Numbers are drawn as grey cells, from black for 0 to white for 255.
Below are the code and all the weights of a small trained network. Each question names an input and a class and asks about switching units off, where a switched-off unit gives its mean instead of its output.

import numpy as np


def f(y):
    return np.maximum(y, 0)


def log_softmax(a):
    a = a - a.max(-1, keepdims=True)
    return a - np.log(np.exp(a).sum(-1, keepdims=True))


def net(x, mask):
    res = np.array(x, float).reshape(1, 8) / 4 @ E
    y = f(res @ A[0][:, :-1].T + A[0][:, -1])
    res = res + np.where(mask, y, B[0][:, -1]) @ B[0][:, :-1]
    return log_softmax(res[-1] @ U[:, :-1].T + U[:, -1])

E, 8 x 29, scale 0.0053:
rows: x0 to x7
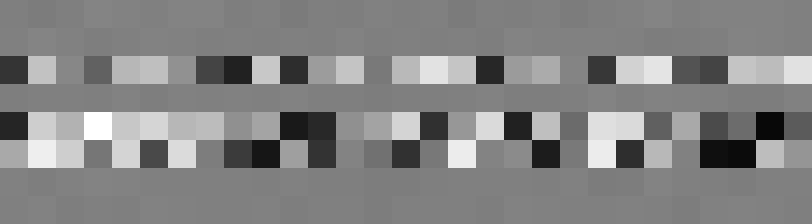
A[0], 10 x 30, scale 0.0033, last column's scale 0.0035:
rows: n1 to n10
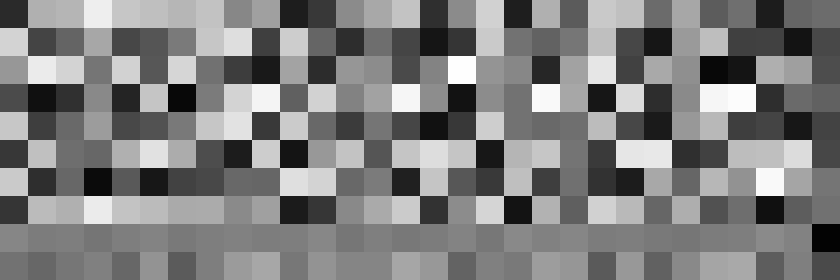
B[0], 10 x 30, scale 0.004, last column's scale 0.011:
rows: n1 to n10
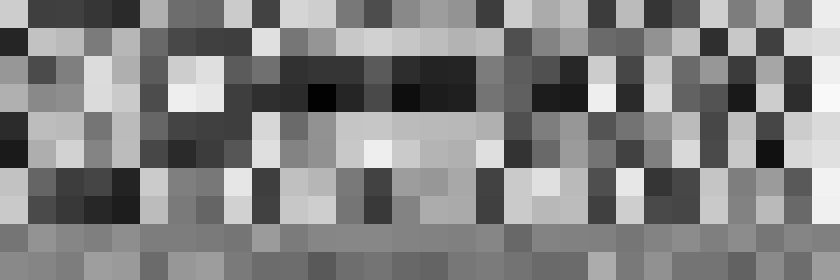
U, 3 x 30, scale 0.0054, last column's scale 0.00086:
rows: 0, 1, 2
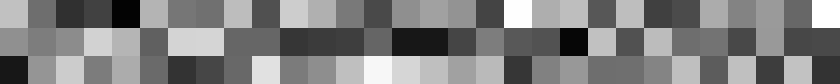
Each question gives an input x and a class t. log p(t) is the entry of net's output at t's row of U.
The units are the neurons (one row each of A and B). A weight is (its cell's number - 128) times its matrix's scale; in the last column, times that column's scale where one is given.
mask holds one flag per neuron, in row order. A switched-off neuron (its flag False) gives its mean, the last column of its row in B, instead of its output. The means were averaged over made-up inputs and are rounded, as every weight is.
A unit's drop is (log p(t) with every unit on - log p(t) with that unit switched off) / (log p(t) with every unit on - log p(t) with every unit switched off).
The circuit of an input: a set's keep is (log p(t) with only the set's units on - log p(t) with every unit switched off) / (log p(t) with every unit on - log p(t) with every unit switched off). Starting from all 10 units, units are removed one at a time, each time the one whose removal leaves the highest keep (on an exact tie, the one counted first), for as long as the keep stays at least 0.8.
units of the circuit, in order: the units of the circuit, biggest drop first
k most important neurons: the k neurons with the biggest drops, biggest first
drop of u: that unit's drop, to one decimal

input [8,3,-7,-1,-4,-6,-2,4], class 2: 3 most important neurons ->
(n2; n5; n3)
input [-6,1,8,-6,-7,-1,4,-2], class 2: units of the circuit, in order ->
(n6)
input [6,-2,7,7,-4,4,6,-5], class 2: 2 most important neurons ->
(n6; n4)
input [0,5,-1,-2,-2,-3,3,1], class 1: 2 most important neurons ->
(n8; n1)
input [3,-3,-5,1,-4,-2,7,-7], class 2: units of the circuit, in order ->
(n2; n5)
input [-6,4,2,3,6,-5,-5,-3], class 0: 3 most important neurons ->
(n8; n1; n3)
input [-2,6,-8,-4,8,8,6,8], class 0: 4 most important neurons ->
(n8; n1; n4; n6)
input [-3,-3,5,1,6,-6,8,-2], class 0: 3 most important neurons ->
(n8; n1; n3)
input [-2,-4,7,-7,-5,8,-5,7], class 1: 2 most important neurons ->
(n3; n2)
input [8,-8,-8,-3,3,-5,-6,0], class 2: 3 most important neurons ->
(n2; n5; n3)
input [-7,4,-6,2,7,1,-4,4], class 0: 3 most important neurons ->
(n8; n1; n6)
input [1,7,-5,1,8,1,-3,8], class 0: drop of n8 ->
0.2
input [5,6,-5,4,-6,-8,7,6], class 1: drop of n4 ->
1.3
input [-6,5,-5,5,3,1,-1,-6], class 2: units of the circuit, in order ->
(n2)
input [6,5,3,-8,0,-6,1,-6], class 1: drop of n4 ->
0.6
